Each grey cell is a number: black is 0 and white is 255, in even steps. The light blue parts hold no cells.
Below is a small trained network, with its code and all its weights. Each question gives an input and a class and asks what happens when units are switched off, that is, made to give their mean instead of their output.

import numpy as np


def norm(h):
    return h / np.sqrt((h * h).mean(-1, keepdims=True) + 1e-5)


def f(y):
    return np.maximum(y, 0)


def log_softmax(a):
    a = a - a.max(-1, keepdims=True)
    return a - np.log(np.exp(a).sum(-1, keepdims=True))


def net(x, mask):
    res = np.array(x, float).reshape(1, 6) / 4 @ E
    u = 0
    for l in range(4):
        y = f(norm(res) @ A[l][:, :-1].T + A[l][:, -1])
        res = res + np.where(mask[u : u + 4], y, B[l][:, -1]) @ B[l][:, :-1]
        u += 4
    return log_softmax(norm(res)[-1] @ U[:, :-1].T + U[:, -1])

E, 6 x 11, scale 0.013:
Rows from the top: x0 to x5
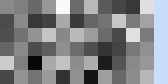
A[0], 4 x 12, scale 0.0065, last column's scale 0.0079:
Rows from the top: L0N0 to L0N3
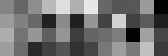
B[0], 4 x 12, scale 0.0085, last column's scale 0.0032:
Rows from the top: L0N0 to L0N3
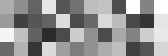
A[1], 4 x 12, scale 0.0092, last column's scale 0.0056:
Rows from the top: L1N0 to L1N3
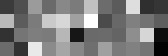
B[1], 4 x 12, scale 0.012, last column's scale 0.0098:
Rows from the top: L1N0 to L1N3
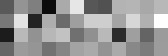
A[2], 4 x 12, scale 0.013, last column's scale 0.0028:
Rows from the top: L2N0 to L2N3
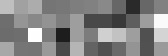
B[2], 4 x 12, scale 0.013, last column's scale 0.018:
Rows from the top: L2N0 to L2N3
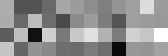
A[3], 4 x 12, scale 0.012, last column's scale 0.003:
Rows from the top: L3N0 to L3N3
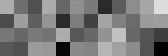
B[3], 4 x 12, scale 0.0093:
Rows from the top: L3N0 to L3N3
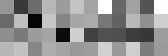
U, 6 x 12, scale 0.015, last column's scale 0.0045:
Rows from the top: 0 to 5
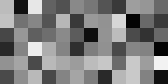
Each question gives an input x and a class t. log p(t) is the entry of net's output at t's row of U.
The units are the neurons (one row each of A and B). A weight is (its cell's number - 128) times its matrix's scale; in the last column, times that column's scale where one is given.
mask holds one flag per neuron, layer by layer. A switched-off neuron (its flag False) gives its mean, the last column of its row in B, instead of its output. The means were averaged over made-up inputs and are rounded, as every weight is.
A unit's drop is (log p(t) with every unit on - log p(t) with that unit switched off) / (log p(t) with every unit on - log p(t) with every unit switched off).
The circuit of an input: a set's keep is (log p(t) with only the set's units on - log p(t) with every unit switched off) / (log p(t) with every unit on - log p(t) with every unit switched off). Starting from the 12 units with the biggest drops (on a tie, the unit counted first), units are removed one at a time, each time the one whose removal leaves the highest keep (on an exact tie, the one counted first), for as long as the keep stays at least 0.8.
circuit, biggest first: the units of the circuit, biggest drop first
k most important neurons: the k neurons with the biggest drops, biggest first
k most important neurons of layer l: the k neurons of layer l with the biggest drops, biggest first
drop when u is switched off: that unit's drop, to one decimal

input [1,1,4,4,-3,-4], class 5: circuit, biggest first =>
(L1N0; L2N2)
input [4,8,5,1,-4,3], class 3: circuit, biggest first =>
(L2N2; L1N2; L1N1)
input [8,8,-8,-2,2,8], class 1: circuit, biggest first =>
(L2N2; L1N1)
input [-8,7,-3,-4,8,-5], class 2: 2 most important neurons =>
(L2N2; L3N2)
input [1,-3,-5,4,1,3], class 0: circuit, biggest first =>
(L1N1; L2N2; L2N1)
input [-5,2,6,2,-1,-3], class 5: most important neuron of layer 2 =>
(L2N2)
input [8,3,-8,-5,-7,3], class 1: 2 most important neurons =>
(L2N2; L1N1)
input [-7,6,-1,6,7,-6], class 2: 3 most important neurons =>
(L2N2; L0N1; L3N2)
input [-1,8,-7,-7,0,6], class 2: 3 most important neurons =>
(L2N2; L0N3; L1N1)
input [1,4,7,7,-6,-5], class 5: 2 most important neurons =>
(L1N0; L2N2)
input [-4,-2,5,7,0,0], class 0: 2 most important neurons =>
(L2N2; L1N1)
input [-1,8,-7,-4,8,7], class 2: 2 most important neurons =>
(L2N2; L1N1)
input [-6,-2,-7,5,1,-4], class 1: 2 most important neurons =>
(L2N2; L0N1)
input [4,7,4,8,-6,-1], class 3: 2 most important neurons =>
(L2N2; L1N1)
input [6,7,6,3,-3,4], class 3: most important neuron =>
(L2N2)
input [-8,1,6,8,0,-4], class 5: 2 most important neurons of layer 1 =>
(L1N0; L1N1)
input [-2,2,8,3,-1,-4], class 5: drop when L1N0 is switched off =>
0.6
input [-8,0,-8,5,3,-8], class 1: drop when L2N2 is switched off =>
0.1
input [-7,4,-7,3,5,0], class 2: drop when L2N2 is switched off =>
0.3
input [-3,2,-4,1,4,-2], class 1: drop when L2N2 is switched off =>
0.4
